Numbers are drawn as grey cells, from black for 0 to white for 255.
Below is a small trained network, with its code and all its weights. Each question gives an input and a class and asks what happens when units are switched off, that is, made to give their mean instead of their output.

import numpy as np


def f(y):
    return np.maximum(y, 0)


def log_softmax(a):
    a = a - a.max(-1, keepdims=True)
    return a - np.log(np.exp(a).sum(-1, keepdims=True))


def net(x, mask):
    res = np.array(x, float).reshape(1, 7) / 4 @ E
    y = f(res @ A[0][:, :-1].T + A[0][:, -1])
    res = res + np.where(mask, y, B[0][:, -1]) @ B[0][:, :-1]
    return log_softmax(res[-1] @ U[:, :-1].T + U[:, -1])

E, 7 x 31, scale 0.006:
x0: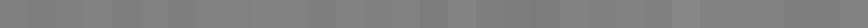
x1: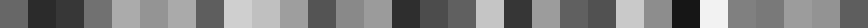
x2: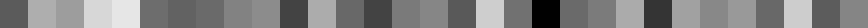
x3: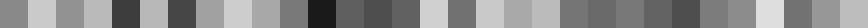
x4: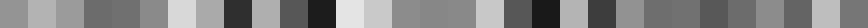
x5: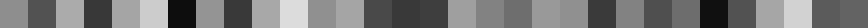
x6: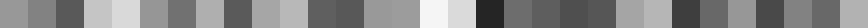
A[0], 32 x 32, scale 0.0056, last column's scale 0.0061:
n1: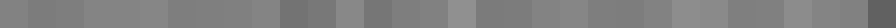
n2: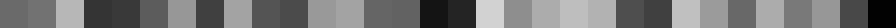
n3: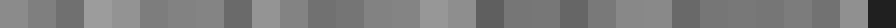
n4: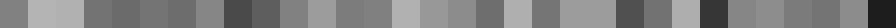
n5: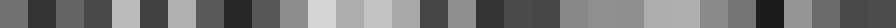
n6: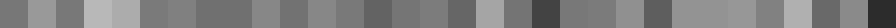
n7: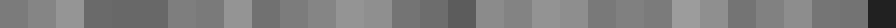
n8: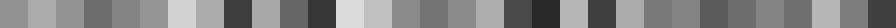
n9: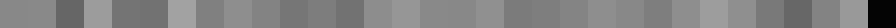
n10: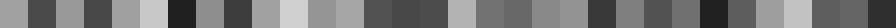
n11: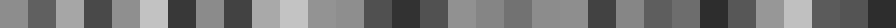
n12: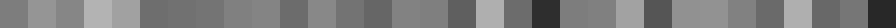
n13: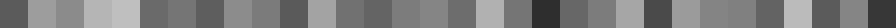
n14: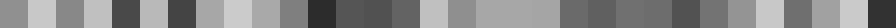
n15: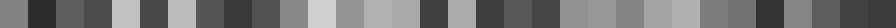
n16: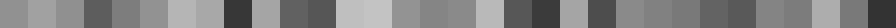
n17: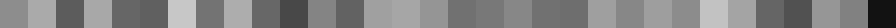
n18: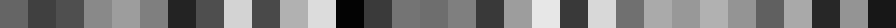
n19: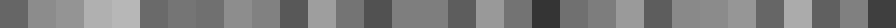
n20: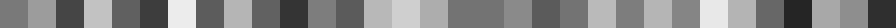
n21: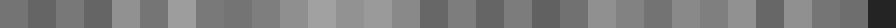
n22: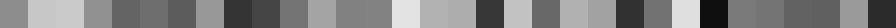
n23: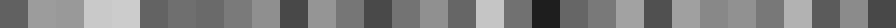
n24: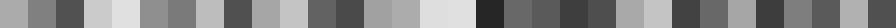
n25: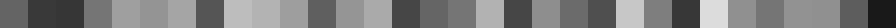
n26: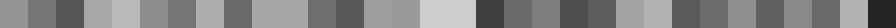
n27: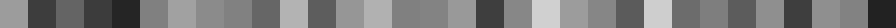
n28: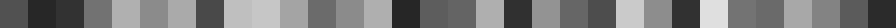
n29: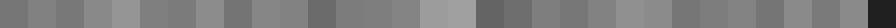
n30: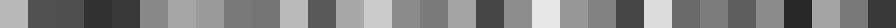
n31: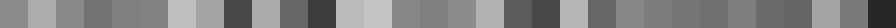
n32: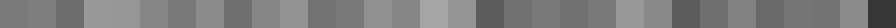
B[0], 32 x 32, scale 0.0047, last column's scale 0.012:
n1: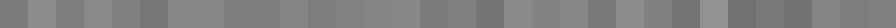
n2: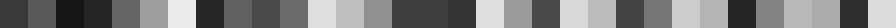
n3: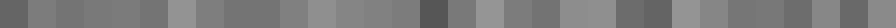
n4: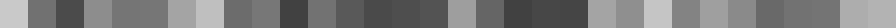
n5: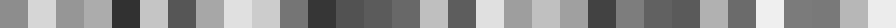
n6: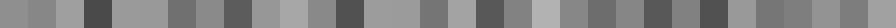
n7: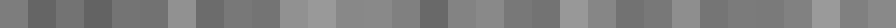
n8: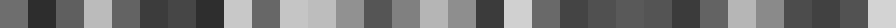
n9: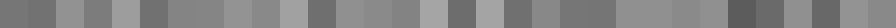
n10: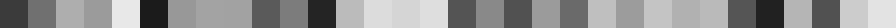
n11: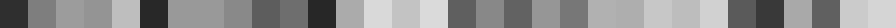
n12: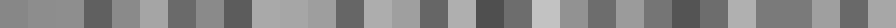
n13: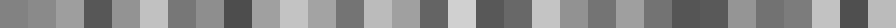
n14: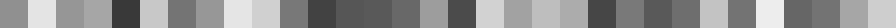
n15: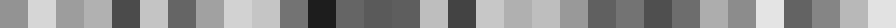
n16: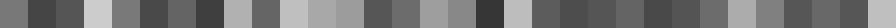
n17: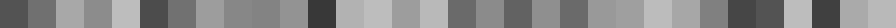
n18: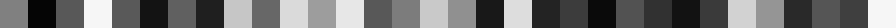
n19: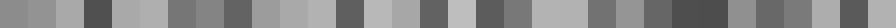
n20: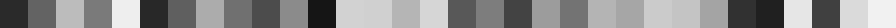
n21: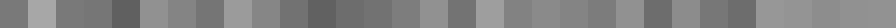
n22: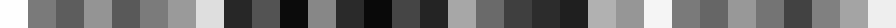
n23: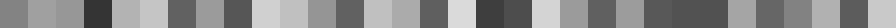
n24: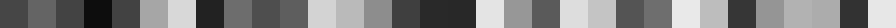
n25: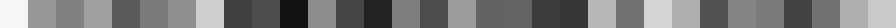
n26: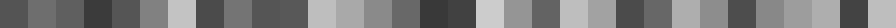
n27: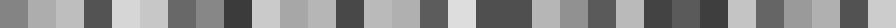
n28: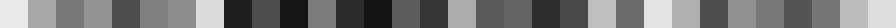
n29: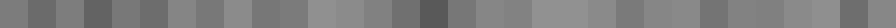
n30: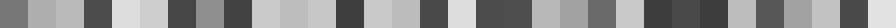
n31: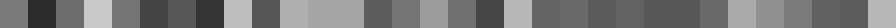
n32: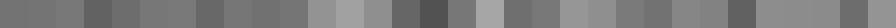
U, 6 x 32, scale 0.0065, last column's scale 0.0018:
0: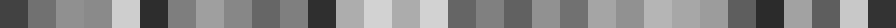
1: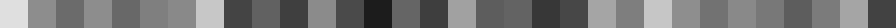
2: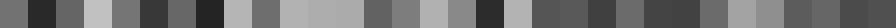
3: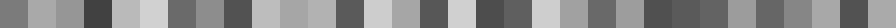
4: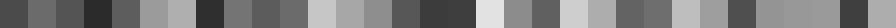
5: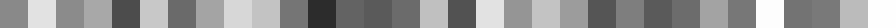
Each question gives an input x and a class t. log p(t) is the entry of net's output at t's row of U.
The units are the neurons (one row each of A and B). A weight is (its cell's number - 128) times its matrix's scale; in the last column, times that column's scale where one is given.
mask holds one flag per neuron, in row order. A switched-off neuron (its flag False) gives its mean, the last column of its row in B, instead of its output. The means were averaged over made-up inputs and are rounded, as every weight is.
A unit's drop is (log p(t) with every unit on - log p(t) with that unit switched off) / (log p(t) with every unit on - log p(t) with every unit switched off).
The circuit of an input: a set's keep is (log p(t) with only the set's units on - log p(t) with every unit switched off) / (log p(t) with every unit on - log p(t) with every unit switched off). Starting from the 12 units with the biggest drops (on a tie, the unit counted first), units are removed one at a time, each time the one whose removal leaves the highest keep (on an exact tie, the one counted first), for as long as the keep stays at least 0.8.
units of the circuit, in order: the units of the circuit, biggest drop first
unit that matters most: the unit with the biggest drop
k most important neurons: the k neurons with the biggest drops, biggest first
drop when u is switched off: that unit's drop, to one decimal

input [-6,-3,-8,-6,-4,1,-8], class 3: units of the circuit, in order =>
n30
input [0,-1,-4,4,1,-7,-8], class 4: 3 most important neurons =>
n2, n10, n11
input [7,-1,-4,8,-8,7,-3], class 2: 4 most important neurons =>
n18, n5, n20, n15
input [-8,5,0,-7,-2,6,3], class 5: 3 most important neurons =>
n5, n15, n20
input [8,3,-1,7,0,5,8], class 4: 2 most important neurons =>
n24, n26
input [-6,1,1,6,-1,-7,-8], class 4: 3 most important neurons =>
n2, n10, n11
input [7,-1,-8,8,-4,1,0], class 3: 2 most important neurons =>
n30, n27
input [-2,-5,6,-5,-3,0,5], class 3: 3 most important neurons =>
n23, n28, n13
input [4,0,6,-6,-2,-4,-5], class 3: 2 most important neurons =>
n23, n13
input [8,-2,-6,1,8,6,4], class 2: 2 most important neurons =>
n8, n16
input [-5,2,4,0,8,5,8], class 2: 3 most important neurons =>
n8, n16, n31
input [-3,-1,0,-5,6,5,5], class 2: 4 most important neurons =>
n8, n16, n20, n31
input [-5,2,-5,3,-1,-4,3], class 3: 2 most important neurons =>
n30, n10
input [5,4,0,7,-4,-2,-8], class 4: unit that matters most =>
n2
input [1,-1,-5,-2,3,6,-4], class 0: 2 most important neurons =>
n10, n11
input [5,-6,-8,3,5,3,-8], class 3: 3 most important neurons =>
n30, n27, n24
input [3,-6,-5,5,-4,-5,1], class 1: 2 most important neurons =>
n22, n10
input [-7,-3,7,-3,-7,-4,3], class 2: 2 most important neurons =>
n18, n30
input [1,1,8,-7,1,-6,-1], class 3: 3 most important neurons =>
n23, n13, n19
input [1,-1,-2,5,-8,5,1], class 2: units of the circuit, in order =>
n18
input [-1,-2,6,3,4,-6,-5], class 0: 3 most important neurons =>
n20, n30, n17
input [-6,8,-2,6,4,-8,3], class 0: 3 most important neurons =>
n20, n17, n22
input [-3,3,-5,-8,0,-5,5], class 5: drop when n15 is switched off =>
0.4
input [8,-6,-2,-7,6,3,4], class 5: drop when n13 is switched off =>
0.0
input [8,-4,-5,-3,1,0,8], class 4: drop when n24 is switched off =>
0.7
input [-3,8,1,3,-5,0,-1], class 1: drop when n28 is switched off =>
0.2
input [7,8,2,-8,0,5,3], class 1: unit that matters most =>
n28
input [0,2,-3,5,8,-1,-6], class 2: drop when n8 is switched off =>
0.1
